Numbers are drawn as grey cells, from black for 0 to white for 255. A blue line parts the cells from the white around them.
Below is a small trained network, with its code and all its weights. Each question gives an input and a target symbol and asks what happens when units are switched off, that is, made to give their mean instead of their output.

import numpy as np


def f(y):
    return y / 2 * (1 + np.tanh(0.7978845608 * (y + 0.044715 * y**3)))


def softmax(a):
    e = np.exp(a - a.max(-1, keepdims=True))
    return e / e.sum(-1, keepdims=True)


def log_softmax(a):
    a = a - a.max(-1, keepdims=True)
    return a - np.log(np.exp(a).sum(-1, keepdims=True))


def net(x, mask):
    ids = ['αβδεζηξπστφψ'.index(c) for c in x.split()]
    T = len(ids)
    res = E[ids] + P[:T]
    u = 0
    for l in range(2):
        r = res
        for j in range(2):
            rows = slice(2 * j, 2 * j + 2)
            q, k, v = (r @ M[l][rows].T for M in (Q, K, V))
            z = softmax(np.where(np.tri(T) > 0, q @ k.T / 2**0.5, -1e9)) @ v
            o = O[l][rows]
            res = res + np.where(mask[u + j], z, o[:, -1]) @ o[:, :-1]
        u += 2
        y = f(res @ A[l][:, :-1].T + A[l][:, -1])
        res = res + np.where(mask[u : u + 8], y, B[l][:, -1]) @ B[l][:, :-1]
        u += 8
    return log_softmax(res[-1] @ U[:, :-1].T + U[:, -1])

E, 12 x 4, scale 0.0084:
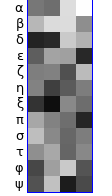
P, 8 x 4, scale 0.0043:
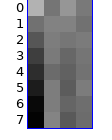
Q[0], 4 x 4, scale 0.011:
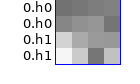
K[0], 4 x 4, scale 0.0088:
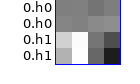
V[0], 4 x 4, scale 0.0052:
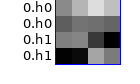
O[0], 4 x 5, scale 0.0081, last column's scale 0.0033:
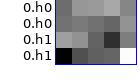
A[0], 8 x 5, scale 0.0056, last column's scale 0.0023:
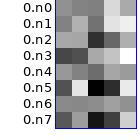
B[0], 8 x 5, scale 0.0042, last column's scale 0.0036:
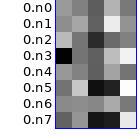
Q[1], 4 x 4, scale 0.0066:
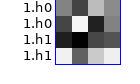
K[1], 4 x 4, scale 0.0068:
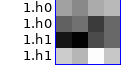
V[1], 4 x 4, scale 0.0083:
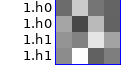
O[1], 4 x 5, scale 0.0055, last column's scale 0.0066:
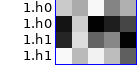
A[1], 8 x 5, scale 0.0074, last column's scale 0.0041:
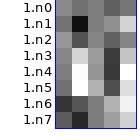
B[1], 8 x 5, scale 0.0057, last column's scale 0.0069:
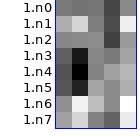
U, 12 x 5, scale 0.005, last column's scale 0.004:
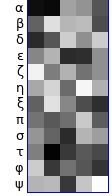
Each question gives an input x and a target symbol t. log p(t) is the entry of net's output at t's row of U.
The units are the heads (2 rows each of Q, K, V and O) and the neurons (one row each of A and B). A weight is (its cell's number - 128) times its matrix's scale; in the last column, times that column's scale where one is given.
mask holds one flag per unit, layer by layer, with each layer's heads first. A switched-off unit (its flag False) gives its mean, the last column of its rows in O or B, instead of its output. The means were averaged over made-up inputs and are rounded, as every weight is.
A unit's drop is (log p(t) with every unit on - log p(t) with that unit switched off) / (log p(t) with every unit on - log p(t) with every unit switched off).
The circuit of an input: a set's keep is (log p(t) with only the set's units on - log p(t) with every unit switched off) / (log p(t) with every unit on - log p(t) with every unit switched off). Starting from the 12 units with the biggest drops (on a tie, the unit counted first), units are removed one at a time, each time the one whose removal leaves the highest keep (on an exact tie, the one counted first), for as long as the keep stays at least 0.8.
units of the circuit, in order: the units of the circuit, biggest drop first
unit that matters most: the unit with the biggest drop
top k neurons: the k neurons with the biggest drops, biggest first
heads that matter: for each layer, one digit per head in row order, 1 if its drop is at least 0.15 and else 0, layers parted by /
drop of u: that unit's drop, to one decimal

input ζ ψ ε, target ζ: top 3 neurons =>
(0.n5, 0.n7, 0.n2)
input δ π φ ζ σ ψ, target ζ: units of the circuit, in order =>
(1.h1, 1.h0, 0.n5)
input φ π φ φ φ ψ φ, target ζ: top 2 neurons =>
(0.n5, 0.n7)
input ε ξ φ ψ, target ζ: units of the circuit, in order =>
(1.h1, 0.n5, 1.h0)
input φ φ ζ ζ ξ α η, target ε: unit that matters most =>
1.h1
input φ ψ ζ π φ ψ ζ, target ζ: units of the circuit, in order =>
(1.h1, 0.n5, 1.h0, 0.n7)
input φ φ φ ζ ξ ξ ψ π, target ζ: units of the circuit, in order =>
(0.n5, 1.h1, 0.n7, 1.h0)
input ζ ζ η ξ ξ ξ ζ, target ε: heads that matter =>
01 / 01
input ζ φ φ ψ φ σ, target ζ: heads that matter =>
00 / 11
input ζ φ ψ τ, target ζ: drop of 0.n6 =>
0.0
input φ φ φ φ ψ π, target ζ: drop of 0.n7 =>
0.2
